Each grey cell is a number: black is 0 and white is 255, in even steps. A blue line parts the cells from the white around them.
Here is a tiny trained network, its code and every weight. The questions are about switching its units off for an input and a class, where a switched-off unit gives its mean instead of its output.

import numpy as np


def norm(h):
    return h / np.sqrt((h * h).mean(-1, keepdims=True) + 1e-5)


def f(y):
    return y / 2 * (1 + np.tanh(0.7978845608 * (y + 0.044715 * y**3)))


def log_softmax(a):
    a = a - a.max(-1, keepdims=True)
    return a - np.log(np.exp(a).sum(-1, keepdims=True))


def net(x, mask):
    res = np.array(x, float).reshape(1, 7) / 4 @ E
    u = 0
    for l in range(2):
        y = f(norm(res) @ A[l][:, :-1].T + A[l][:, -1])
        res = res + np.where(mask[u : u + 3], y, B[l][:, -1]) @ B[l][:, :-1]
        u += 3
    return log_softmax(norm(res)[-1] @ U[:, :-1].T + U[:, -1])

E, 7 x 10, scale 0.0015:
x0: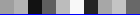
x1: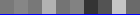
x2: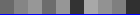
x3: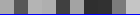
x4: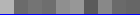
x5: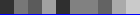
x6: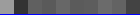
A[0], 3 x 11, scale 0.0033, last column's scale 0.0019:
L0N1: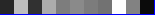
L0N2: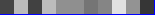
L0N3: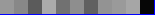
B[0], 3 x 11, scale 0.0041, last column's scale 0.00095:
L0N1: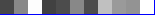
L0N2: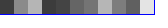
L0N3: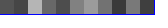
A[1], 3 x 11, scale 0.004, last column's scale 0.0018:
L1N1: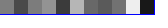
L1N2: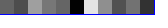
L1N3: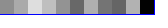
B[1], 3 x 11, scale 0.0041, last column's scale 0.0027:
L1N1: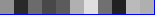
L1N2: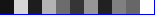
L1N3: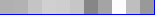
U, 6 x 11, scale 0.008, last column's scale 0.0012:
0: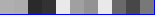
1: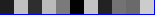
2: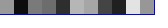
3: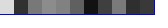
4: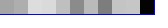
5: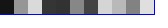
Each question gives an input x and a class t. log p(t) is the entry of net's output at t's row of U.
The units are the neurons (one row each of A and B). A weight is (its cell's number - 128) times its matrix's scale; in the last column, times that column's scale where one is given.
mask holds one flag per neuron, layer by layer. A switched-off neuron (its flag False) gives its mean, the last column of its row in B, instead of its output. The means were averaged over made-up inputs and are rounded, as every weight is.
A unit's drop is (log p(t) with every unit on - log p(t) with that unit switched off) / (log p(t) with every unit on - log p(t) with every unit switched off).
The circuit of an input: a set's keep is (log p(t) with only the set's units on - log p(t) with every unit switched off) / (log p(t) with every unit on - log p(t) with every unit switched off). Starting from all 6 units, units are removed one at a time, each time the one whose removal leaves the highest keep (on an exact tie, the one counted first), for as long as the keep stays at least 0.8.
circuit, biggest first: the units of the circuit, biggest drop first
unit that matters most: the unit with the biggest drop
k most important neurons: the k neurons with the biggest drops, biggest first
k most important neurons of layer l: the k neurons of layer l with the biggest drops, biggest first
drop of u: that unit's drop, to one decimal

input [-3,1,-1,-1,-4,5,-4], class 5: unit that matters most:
L0N1
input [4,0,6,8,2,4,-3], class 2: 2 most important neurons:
L1N1, L0N3
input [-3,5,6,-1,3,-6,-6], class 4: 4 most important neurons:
L1N3, L0N2, L1N2, L0N3
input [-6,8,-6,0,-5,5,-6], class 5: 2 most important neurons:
L0N1, L0N2
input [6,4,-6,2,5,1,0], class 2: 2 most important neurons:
L1N1, L0N3
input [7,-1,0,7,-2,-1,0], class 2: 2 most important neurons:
L1N1, L0N3
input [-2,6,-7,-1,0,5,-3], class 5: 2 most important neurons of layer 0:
L0N1, L0N2
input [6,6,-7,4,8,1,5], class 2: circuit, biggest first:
L1N1, L0N3
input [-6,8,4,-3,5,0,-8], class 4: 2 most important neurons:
L1N3, L0N3
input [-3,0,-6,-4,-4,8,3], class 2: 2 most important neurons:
L1N1, L0N1
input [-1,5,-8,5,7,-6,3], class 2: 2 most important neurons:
L1N1, L0N3
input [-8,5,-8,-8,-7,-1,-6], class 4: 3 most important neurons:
L1N3, L0N3, L0N1
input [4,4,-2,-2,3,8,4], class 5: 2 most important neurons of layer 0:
L0N1, L0N2
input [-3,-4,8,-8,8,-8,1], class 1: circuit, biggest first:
L1N2
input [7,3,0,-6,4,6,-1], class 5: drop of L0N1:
0.1
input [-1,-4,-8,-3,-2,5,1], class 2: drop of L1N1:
0.2
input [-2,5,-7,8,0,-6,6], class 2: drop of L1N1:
0.7
